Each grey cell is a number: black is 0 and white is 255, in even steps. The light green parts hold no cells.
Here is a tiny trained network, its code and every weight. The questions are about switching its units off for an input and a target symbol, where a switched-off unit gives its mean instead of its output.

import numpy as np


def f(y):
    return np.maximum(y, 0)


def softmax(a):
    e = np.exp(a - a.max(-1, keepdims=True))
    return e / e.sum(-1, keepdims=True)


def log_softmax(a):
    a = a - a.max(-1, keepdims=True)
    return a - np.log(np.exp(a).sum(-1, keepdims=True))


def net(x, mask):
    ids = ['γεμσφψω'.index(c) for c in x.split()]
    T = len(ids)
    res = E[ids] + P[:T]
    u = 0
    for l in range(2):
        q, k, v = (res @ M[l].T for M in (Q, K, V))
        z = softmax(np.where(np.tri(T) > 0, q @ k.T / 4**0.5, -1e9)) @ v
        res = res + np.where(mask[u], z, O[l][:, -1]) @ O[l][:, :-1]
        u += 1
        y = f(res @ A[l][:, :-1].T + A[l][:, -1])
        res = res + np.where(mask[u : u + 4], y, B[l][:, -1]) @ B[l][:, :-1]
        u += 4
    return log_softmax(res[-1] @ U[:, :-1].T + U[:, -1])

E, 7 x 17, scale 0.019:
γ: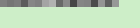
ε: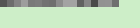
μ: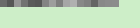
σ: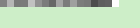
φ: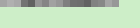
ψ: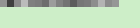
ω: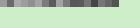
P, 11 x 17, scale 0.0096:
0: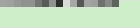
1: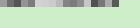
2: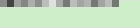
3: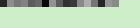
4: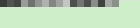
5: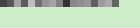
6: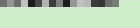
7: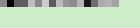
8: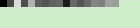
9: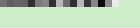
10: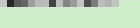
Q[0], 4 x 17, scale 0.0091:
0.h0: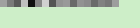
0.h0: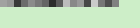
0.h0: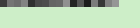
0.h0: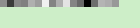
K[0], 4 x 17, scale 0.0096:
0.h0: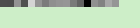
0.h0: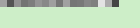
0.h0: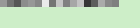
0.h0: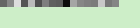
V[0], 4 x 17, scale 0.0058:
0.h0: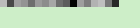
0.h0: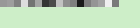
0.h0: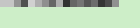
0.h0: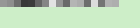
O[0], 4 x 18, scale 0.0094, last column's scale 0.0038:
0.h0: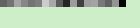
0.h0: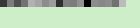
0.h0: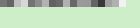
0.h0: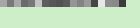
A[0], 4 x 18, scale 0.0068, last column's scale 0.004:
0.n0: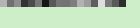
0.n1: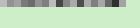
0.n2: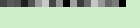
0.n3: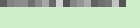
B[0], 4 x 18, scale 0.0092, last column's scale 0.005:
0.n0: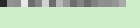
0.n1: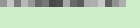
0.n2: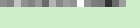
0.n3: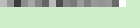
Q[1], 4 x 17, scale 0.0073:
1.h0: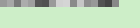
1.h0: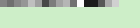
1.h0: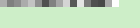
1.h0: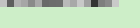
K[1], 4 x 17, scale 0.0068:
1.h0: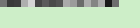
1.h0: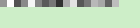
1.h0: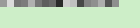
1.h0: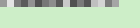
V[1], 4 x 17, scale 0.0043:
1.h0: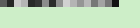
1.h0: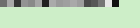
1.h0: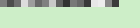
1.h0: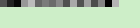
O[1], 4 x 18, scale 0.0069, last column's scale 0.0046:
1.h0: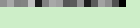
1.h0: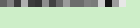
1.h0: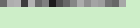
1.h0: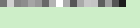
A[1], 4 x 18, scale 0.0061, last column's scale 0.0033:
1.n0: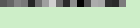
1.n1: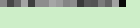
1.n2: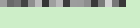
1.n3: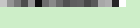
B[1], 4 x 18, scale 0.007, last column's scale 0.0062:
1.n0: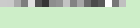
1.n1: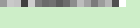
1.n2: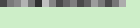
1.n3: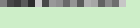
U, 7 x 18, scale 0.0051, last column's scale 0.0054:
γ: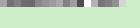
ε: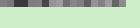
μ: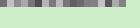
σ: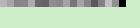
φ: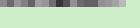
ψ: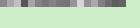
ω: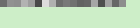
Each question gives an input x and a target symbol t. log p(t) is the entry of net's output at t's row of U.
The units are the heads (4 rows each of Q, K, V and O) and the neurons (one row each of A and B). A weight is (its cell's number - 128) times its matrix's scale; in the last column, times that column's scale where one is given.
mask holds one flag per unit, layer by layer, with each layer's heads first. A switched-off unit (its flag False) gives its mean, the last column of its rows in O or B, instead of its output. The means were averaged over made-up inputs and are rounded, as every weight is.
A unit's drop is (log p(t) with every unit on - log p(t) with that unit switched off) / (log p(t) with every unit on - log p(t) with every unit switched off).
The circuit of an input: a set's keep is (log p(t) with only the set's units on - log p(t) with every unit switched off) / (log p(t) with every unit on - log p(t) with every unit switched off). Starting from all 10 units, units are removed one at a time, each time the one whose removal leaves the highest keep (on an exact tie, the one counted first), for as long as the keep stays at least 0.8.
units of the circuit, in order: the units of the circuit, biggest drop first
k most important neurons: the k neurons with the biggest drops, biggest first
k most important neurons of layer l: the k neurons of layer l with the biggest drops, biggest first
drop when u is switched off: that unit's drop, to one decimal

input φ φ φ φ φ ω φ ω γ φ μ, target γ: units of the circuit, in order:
0.h0
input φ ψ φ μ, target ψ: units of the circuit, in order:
0.h0, 0.n2, 1.h0
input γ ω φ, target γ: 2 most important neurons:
1.n3, 0.n1
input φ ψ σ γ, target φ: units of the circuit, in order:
1.h0, 0.h0
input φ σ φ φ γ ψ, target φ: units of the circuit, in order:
0.h0, 1.h0
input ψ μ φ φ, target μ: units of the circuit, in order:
0.h0, 0.n0
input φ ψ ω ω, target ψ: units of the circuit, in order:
0.h0, 0.n2, 1.h0
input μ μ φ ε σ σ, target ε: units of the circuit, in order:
0.h0, 0.n1, 1.n3, 1.h0
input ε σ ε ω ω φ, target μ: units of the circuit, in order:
1.h0, 0.h0
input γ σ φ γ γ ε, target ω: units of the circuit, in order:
0.n1, 0.h0, 1.h0, 1.n2
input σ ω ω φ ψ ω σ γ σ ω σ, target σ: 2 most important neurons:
1.n1, 0.n3
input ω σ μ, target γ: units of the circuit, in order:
1.h0, 0.n3
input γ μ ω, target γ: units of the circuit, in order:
0.h0, 1.n3, 1.h0
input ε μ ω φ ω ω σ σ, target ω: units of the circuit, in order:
0.h0
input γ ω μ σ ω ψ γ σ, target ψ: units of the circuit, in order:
0.h0, 0.n2
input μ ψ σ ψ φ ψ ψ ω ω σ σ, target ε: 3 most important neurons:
0.n1, 0.n0, 1.n3
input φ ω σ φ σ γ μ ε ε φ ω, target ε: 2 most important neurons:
0.n1, 1.n3
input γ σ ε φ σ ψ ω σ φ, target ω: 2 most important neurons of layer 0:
0.n1, 0.n3
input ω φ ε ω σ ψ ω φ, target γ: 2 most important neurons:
0.n2, 1.n1
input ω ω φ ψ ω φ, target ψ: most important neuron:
0.n2
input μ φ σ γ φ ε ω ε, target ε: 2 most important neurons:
0.n1, 1.n3
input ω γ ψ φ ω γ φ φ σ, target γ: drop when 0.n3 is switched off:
0.1
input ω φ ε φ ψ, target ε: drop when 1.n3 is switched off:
0.1
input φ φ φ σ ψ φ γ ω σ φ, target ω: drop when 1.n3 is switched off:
0.1
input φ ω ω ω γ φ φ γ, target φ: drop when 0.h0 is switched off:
0.2
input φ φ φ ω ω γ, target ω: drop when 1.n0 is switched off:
0.0
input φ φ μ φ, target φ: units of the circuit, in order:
1.h0
